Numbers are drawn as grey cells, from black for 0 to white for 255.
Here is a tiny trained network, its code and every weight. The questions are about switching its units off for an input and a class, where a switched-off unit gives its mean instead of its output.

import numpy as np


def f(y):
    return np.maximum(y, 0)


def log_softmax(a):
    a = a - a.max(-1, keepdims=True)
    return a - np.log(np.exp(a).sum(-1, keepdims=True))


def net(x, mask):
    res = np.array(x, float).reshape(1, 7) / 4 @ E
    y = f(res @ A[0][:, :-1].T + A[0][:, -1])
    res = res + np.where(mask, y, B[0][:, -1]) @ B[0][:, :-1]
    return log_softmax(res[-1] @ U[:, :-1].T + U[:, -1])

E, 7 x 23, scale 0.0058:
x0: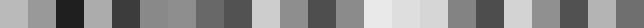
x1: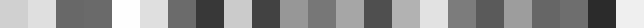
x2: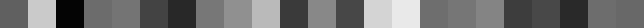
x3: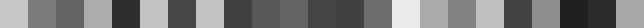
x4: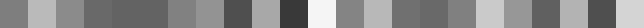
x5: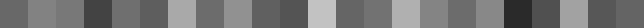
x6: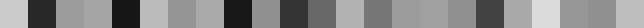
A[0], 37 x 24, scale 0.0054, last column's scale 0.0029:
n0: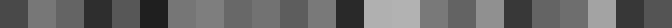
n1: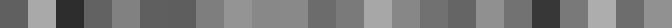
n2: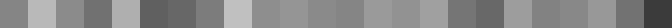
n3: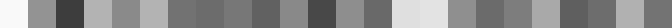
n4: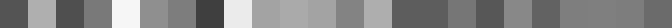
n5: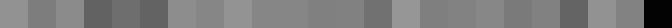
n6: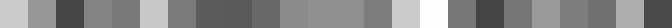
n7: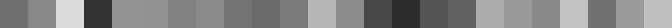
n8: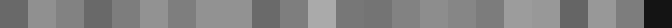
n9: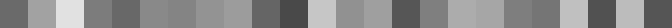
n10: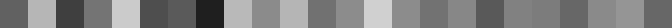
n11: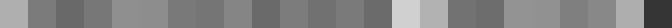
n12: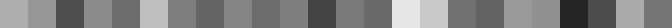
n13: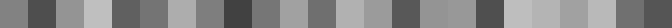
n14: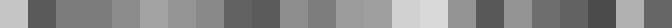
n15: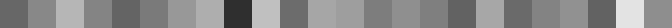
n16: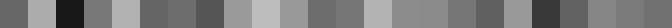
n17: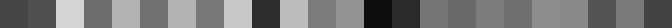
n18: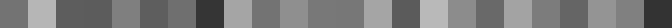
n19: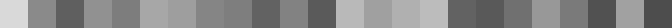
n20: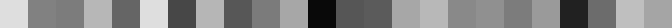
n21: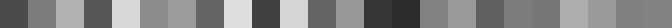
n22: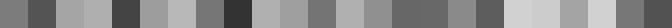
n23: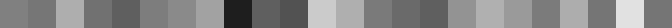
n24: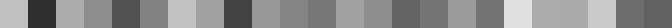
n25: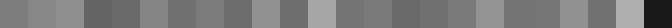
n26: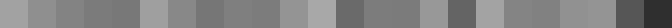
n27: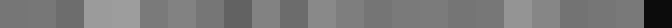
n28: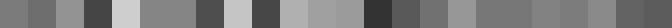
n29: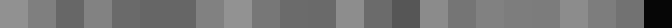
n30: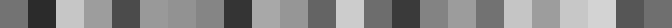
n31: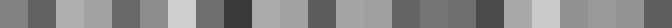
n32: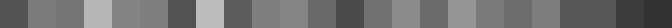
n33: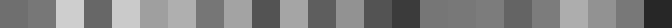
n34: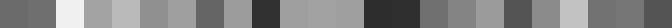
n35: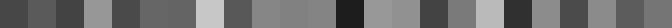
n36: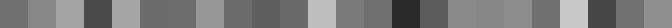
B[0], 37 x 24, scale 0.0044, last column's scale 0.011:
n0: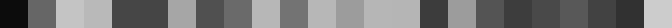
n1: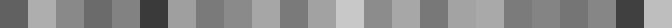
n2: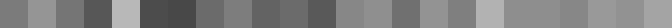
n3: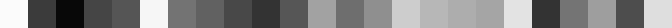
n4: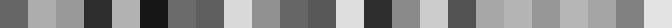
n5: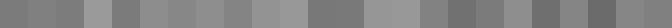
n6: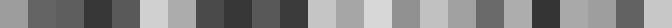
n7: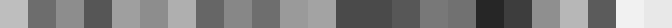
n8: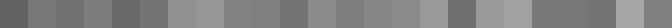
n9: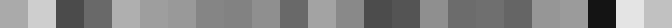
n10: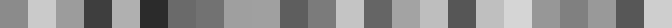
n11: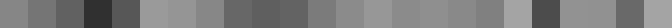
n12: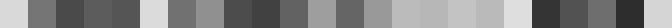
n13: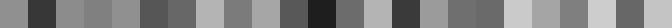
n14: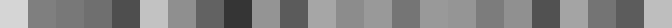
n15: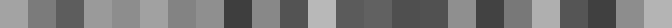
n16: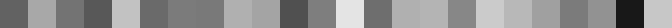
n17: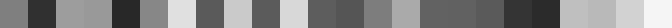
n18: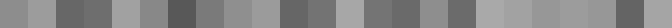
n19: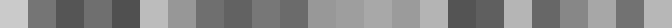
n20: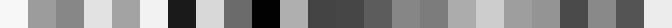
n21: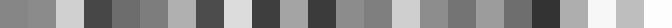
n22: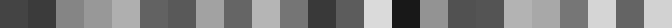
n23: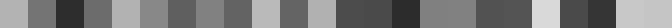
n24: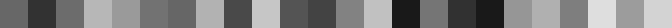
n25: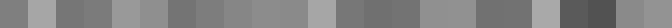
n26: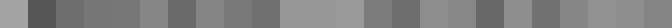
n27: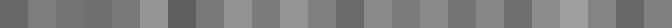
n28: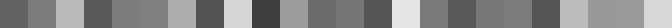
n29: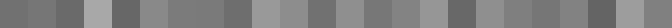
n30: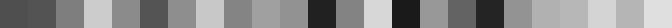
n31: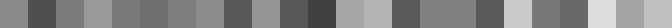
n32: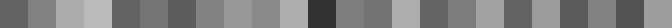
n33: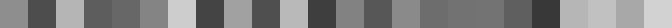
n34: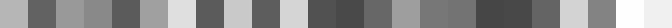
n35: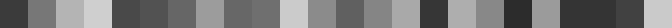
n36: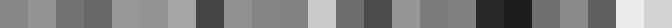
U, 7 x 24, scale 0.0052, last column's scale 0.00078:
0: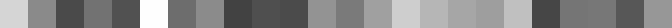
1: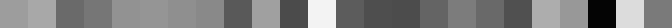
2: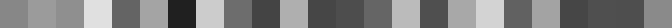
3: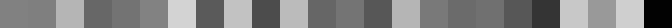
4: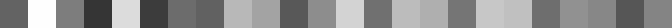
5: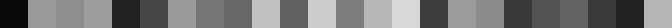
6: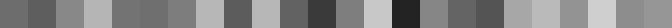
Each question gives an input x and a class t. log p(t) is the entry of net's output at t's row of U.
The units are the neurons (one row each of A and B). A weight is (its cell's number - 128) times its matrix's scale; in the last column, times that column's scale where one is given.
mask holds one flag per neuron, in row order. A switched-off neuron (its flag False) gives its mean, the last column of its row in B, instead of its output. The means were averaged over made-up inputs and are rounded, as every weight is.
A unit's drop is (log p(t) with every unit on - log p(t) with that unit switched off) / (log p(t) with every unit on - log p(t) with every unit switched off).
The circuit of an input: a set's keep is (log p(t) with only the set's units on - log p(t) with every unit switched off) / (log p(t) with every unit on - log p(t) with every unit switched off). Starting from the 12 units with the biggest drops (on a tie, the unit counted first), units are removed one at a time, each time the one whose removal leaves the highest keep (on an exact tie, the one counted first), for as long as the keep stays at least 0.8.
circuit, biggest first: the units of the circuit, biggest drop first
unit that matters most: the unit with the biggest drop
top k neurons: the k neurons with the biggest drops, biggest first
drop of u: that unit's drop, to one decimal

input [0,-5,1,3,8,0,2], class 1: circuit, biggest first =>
(n23, n15)
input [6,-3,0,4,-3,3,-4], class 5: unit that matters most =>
n0
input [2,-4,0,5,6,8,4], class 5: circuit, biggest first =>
(n0, n35)
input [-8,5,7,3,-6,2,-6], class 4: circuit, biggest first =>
(n10, n4)
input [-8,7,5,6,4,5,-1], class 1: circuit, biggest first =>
(n9, n21)
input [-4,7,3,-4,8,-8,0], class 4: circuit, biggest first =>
(n4, n17)
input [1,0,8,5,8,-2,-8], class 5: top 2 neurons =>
(n0, n35)
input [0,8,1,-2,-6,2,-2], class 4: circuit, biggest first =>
(n4, n10)
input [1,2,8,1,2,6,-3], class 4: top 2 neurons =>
(n16, n10)
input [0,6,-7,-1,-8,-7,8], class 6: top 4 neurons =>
(n30, n24, n22, n13)
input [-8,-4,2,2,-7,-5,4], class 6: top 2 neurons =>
(n30, n12)
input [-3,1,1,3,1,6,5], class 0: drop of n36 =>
0.2
